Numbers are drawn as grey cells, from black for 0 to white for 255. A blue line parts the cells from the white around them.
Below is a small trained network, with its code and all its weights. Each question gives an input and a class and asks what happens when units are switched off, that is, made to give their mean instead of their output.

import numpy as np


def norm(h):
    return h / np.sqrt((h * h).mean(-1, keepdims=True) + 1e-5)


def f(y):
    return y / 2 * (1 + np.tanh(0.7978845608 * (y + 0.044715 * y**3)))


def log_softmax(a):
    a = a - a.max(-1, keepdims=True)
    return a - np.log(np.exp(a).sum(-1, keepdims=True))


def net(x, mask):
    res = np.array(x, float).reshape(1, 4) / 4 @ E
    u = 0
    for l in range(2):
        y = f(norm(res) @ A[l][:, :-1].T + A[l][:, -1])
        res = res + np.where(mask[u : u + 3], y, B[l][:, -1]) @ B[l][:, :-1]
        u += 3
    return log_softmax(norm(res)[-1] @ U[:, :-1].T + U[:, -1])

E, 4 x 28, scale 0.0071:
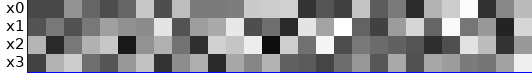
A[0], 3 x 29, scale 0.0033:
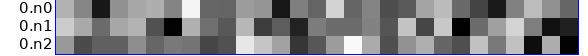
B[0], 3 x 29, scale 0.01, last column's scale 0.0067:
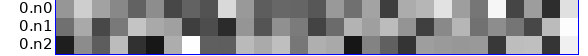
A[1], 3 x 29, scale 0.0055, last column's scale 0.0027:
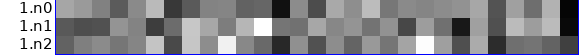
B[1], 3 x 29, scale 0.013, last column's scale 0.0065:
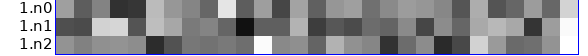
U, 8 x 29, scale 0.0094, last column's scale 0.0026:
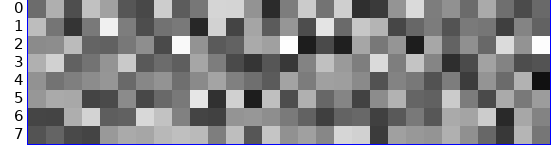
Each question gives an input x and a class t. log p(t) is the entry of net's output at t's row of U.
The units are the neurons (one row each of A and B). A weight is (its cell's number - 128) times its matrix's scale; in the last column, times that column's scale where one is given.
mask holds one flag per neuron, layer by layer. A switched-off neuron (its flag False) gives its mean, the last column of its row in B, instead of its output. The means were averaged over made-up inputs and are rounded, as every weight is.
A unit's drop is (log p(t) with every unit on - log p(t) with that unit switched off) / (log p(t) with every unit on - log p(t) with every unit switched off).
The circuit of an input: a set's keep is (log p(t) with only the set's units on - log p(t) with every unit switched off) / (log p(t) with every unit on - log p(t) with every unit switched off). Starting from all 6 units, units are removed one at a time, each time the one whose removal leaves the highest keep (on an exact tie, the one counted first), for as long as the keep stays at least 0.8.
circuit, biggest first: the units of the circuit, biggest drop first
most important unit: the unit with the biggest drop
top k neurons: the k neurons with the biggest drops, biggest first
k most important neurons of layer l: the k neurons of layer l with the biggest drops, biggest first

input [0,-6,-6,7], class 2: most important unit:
0.n0
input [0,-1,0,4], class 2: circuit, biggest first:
0.n0, 1.n1, 1.n2
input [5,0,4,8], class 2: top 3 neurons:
0.n2, 1.n1, 1.n2
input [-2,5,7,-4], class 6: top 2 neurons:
0.n2, 1.n1
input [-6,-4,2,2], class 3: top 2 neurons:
0.n2, 1.n0
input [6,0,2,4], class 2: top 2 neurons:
0.n2, 1.n1
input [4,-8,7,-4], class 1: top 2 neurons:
0.n2, 1.n1
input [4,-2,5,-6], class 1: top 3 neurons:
0.n1, 1.n2, 1.n0
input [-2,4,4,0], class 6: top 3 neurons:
0.n2, 1.n1, 1.n2
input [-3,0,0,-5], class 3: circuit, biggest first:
0.n1, 0.n0
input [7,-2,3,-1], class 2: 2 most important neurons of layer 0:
0.n2, 0.n1
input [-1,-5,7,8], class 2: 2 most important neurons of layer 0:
0.n2, 0.n1
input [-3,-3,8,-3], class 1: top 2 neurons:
0.n1, 1.n2
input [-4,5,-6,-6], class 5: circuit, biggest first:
1.n0
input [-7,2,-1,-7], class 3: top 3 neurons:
0.n1, 1.n2, 1.n0
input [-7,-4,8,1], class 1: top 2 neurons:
0.n1, 1.n2
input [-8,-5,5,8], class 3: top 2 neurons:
1.n2, 0.n2
